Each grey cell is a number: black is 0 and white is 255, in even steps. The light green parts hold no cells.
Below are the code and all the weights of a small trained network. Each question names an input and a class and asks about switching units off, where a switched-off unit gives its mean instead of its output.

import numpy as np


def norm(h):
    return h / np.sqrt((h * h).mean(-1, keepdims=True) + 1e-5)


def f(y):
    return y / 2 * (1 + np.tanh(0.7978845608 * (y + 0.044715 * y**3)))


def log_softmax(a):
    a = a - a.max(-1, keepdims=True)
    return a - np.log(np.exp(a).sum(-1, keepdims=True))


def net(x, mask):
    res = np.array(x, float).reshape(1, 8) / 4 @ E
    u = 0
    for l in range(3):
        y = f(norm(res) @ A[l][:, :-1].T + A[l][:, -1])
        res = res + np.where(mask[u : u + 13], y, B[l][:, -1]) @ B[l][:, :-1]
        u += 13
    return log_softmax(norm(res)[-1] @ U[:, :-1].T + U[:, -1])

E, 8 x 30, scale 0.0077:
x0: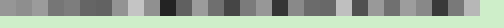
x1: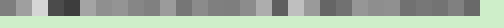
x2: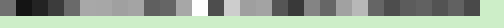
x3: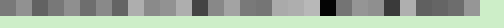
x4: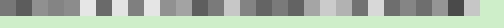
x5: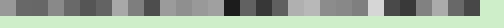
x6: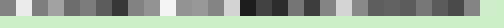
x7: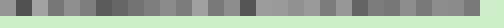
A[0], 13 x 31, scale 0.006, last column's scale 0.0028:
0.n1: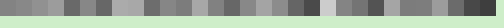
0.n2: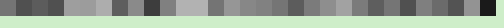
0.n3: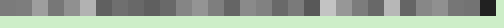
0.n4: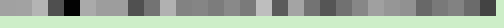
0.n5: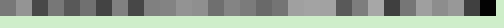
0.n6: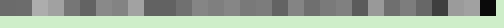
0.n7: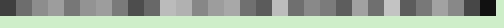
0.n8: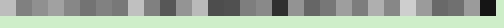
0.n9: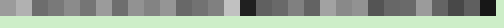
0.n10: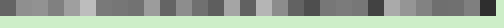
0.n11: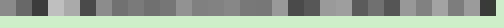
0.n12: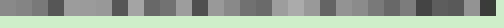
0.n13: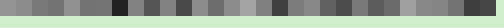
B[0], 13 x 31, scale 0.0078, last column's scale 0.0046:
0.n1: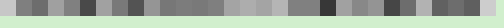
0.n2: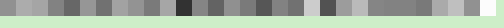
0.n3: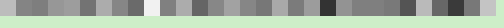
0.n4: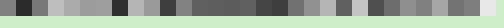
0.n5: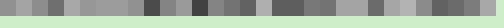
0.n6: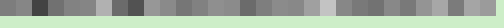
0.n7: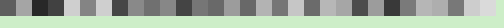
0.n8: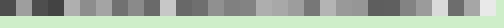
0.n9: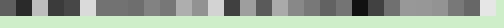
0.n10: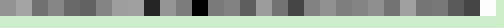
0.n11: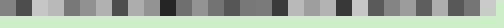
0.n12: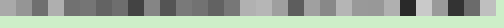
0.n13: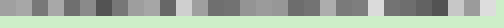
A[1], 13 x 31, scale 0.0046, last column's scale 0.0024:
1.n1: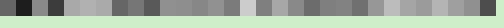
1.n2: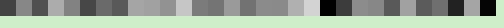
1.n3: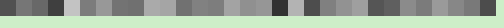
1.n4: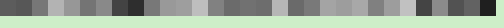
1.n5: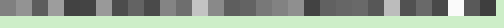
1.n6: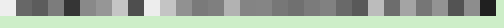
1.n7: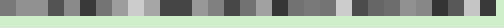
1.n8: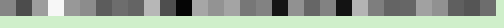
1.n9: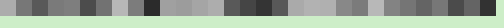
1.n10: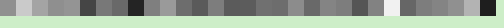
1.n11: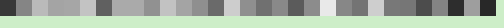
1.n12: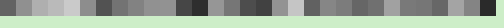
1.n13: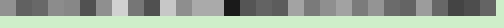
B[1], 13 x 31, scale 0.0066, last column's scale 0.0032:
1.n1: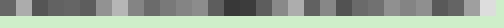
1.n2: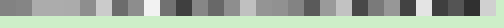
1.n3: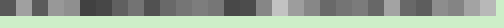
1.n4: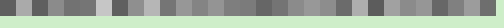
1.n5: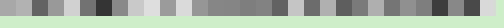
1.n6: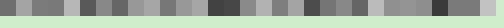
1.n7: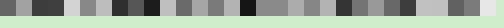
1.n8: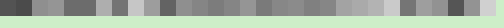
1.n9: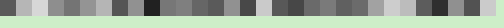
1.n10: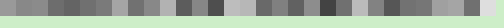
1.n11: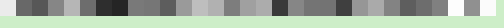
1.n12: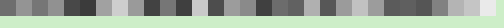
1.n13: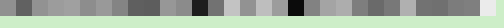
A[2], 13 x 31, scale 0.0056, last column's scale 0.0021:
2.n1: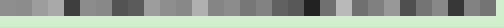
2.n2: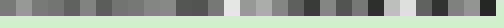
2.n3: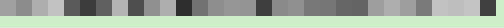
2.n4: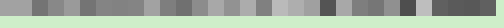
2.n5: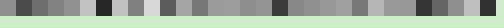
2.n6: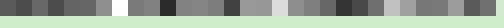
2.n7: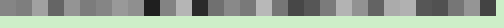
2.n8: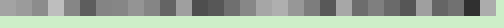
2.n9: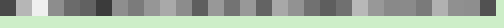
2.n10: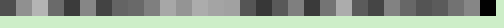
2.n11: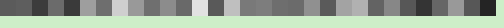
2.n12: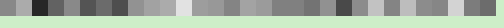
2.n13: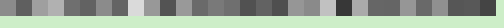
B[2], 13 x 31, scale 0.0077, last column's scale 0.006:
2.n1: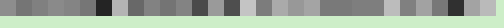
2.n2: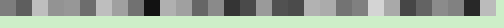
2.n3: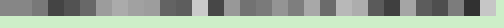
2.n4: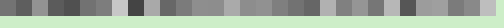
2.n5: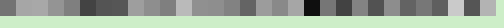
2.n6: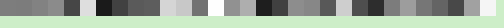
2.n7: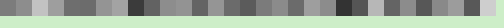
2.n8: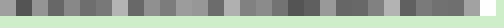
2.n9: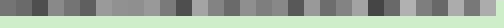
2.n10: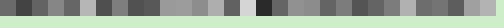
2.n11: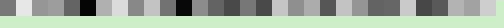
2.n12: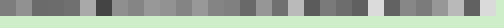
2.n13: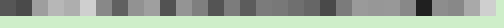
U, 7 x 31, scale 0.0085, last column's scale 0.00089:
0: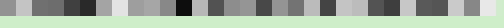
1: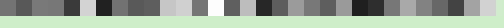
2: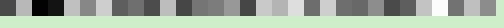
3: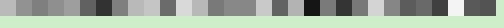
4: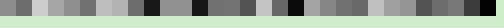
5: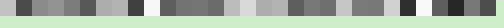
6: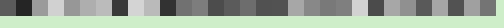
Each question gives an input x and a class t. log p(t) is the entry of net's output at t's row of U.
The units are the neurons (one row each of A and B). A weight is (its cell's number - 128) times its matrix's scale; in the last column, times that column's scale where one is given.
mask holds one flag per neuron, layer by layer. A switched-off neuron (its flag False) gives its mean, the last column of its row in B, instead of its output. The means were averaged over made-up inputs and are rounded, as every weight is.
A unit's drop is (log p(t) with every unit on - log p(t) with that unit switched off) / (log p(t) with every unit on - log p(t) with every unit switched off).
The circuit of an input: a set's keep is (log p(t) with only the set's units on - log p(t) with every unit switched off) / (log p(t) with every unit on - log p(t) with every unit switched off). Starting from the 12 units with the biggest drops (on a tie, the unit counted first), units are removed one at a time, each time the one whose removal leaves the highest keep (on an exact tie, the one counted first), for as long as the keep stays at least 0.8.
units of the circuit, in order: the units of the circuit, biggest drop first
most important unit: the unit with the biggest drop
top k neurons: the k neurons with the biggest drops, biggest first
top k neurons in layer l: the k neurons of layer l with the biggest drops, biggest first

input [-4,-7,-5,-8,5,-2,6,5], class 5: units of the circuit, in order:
(0.n3)
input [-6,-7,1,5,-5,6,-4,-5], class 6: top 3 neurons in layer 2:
(2.n13; 2.n2; 2.n7)
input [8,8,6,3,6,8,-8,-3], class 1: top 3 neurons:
(2.n6; 0.n10; 0.n7)
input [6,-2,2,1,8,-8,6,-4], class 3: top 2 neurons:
(1.n11; 2.n5)
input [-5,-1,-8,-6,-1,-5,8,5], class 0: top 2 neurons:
(1.n12; 2.n3)
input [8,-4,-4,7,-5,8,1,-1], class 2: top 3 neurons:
(1.n7; 0.n8; 0.n10)
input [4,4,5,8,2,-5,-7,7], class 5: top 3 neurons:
(1.n2; 0.n12; 0.n9)
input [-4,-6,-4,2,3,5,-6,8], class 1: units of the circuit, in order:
(2.n6; 1.n1)
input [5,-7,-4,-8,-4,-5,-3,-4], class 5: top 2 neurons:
(0.n1; 0.n3)
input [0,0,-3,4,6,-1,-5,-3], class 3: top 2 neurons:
(1.n11; 0.n9)
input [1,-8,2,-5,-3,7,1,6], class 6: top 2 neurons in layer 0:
(0.n11; 0.n10)
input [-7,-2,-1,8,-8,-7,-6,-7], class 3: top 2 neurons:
(0.n13; 2.n12)
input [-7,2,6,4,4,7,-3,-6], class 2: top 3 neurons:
(0.n7; 0.n10; 1.n12)
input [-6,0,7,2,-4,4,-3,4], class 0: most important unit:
2.n11
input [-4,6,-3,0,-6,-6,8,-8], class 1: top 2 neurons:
(0.n9; 2.n10)
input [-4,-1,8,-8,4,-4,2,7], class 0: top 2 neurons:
(0.n2; 2.n11)
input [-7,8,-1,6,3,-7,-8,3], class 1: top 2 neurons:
(2.n6; 1.n1)
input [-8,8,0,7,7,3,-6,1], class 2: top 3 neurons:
(0.n7; 0.n11; 0.n13)
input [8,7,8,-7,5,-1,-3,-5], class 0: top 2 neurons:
(2.n11; 0.n2)
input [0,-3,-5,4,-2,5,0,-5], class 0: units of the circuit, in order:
(1.n12)
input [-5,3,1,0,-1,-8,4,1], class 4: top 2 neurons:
(0.n10; 2.n2)
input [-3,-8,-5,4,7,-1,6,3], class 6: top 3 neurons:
(0.n11; 0.n13; 2.n13)
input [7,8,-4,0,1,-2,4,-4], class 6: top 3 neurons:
(0.n4; 2.n13; 0.n7)
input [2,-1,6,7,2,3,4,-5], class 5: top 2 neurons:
(0.n12; 1.n2)
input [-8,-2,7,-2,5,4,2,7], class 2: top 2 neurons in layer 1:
(1.n12; 1.n11)
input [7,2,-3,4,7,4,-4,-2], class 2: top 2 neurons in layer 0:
(0.n8; 0.n13)
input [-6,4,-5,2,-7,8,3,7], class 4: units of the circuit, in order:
(1.n9)
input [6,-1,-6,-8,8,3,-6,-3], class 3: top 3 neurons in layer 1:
(1.n11; 1.n6; 1.n2)
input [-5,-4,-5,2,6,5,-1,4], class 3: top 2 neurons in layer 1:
(1.n11; 1.n7)
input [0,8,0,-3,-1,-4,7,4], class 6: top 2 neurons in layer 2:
(2.n13; 2.n6)
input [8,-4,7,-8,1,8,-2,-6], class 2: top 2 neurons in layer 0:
(0.n8; 0.n10)
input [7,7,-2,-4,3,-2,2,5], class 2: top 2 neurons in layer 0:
(0.n8; 0.n11)
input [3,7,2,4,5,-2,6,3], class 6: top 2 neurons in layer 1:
(1.n11; 1.n8)
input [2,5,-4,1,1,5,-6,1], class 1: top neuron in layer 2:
(2.n6)
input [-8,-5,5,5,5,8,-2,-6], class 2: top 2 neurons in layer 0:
(0.n7; 0.n10)
